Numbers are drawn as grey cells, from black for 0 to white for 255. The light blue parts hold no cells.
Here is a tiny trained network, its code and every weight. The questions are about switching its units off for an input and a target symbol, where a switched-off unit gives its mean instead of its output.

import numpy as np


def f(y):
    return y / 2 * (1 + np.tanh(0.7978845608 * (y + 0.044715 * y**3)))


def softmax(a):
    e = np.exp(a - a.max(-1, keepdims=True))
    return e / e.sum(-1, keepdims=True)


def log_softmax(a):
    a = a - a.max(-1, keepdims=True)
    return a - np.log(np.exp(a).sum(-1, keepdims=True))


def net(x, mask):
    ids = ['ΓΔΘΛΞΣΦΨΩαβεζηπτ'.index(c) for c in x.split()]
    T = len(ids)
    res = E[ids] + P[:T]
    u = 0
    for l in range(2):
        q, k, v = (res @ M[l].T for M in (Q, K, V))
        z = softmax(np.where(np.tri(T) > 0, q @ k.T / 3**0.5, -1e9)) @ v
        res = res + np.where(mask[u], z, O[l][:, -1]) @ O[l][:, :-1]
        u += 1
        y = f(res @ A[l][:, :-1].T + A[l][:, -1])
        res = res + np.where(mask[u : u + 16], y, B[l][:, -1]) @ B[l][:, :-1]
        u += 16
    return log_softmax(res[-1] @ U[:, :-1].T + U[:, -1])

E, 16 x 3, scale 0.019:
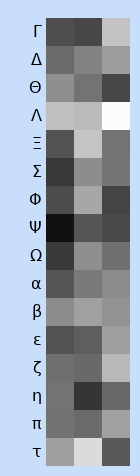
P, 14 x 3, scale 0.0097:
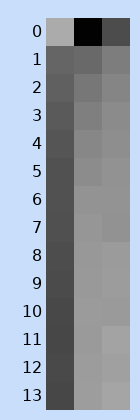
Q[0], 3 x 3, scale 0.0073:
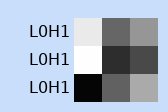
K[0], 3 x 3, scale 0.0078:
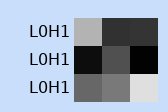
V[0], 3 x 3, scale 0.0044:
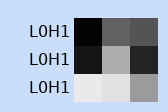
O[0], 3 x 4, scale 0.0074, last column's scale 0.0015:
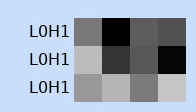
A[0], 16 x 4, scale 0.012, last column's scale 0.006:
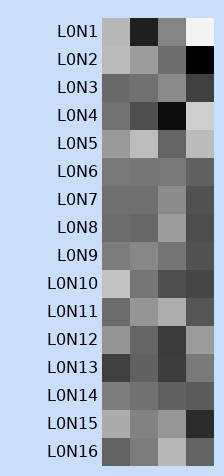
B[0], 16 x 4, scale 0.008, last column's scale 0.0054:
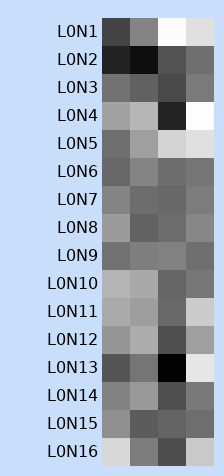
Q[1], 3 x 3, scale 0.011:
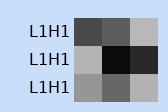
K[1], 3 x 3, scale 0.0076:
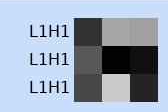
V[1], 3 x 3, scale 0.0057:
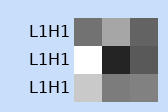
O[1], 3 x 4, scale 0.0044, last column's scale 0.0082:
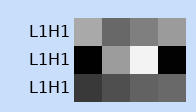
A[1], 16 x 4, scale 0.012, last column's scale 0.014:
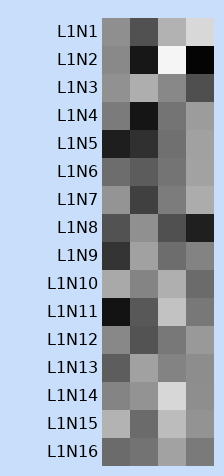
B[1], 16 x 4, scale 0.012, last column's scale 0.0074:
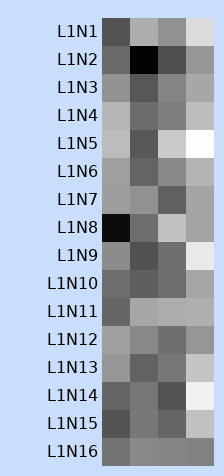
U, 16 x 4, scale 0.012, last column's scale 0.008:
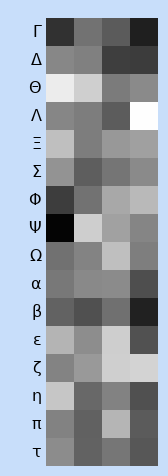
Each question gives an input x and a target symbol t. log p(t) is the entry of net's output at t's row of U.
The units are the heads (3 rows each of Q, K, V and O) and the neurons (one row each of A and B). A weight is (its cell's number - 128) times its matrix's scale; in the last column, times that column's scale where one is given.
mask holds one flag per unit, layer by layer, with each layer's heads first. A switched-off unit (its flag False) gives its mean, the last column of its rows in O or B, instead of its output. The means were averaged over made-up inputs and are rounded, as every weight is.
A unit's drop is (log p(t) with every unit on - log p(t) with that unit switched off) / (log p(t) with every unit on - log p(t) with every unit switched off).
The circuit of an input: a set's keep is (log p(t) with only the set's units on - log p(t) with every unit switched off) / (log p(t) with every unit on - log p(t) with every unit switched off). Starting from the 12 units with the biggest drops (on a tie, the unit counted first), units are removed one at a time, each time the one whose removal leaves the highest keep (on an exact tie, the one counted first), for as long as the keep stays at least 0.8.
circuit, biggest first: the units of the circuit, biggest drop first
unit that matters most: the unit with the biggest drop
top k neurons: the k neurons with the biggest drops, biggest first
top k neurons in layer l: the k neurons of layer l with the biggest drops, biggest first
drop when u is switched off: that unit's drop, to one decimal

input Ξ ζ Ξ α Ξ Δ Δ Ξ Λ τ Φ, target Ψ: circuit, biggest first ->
(L0H1)
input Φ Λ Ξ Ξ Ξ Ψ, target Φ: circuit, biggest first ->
(L0N13 L1N8 L1N5)
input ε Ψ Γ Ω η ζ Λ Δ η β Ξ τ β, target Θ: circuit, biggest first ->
(L0H1 L1N8)
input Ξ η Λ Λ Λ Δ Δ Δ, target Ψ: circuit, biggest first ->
(L1N5 L1N4)
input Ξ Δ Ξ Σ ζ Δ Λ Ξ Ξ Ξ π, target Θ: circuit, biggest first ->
(L1H1 L0H1 L0N5 L1N8)
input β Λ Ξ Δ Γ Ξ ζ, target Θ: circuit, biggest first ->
(L1H1 L0H1 L0N5 L1N8)
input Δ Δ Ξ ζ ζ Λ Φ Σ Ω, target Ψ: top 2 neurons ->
(L1N5 L0N4)
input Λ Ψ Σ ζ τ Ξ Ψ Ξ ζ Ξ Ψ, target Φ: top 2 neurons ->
(L1N8 L0N13)
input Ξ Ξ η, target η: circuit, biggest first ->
(L0H1 L1N4)
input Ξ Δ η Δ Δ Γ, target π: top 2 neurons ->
(L1N2 L1N5)
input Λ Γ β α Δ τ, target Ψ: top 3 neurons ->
(L0N4 L0N5 L1N5)
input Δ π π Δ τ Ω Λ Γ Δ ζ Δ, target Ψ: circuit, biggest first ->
(L1N5 L0H1)
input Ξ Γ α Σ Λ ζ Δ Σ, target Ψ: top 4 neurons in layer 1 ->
(L1N5 L1N11 L1N4 L1N6)
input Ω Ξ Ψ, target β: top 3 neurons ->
(L1N8 L0N4 L1N5)
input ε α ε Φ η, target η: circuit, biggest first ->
(L1N5 L0H1 L1N4)
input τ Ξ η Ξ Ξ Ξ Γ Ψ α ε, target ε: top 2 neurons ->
(L1N5 L0N1)
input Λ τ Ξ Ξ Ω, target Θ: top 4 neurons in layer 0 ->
(L0N5 L0N2 L0N13 L0N15)
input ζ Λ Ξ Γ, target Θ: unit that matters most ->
L0H1
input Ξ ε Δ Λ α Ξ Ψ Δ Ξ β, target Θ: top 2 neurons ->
(L0N5 L0N1)
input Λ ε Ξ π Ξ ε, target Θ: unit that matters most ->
L1H1
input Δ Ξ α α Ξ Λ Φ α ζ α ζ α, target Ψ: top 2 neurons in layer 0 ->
(L0N4 L0N13)
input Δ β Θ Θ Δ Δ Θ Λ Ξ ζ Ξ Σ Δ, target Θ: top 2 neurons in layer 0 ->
(L0N5 L0N1)
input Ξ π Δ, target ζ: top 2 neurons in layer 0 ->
(L0N4 L0N5)
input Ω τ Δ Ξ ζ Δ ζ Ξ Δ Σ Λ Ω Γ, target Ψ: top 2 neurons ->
(L1N5 L0N13)
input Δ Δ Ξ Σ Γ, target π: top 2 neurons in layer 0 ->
(L0N1 L0N4)
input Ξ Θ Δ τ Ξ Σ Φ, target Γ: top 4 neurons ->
(L1N8 L0N4 L0N13 L1N9)
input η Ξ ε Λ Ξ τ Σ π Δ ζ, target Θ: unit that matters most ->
L1H1
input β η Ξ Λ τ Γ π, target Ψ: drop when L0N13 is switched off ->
0.2
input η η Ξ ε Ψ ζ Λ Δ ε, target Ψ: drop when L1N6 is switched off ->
0.1
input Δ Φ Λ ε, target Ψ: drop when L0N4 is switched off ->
0.3
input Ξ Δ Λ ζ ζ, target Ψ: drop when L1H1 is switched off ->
0.1
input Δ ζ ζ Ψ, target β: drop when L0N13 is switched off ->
0.5
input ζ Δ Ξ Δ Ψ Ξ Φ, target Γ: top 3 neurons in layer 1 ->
(L1N8 L1N9 L1N4)
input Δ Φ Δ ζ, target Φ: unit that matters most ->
L0H1
